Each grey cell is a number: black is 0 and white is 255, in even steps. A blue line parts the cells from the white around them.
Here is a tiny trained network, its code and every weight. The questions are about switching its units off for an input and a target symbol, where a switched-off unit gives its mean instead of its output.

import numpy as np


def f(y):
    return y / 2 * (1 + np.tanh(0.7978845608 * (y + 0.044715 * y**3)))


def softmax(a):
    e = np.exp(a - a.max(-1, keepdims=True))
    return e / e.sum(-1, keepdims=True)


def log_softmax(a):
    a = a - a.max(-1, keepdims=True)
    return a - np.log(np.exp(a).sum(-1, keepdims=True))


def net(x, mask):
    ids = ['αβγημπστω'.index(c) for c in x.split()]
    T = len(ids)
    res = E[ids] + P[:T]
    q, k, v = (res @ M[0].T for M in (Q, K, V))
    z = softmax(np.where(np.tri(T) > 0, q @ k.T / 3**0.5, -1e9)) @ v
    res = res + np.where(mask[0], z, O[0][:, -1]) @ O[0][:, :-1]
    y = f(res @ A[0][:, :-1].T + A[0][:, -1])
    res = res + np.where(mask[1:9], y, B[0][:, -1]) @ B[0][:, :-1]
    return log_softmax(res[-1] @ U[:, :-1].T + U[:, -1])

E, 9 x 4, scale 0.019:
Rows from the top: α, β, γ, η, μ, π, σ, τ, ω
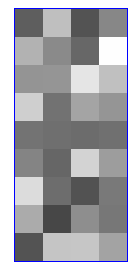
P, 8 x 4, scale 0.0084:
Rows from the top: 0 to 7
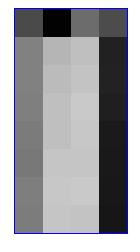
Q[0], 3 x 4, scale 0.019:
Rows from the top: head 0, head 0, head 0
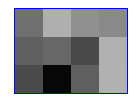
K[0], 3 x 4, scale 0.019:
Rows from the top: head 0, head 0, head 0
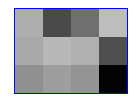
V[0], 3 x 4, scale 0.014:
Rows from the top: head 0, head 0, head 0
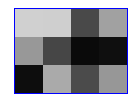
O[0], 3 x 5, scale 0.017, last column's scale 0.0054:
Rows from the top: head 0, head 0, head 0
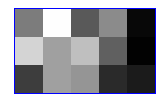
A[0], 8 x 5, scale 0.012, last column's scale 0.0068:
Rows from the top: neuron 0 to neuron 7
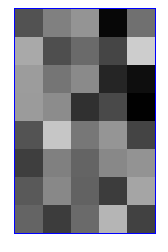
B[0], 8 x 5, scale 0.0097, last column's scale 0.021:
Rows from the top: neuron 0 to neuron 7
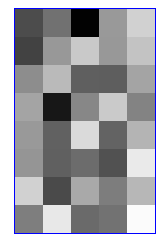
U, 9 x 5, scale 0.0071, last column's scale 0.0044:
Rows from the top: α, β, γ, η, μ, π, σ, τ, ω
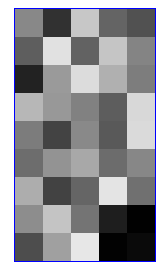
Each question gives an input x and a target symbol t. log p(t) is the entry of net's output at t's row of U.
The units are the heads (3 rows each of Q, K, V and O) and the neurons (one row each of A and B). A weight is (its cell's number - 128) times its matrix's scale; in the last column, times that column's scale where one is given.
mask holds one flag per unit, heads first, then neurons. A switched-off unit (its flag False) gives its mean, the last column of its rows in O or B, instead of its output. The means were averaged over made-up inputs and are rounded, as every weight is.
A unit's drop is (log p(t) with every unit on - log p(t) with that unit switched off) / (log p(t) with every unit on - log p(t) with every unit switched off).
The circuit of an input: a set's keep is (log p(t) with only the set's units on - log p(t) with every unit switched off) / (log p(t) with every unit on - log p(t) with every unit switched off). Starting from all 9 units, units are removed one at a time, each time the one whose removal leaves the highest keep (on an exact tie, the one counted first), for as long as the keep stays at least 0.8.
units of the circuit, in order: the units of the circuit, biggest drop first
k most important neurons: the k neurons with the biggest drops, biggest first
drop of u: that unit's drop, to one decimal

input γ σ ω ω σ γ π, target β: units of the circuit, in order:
[neuron 7; head 0]
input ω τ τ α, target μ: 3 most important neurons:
[neuron 6; neuron 0; neuron 5]
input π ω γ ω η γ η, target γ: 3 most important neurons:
[neuron 1; neuron 7; neuron 5]
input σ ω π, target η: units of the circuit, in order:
[head 0]
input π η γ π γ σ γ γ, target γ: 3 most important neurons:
[neuron 7; neuron 5; neuron 1]
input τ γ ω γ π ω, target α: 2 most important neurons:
[neuron 7; neuron 0]
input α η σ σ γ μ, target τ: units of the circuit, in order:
[head 0; neuron 0]
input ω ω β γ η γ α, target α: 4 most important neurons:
[neuron 4; neuron 7; neuron 3; neuron 0]
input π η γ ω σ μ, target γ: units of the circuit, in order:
[head 0; neuron 1; neuron 7; neuron 5]
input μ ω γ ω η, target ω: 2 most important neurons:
[neuron 1; neuron 2]
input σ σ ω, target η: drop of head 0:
1.2
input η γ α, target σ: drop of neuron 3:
0.0
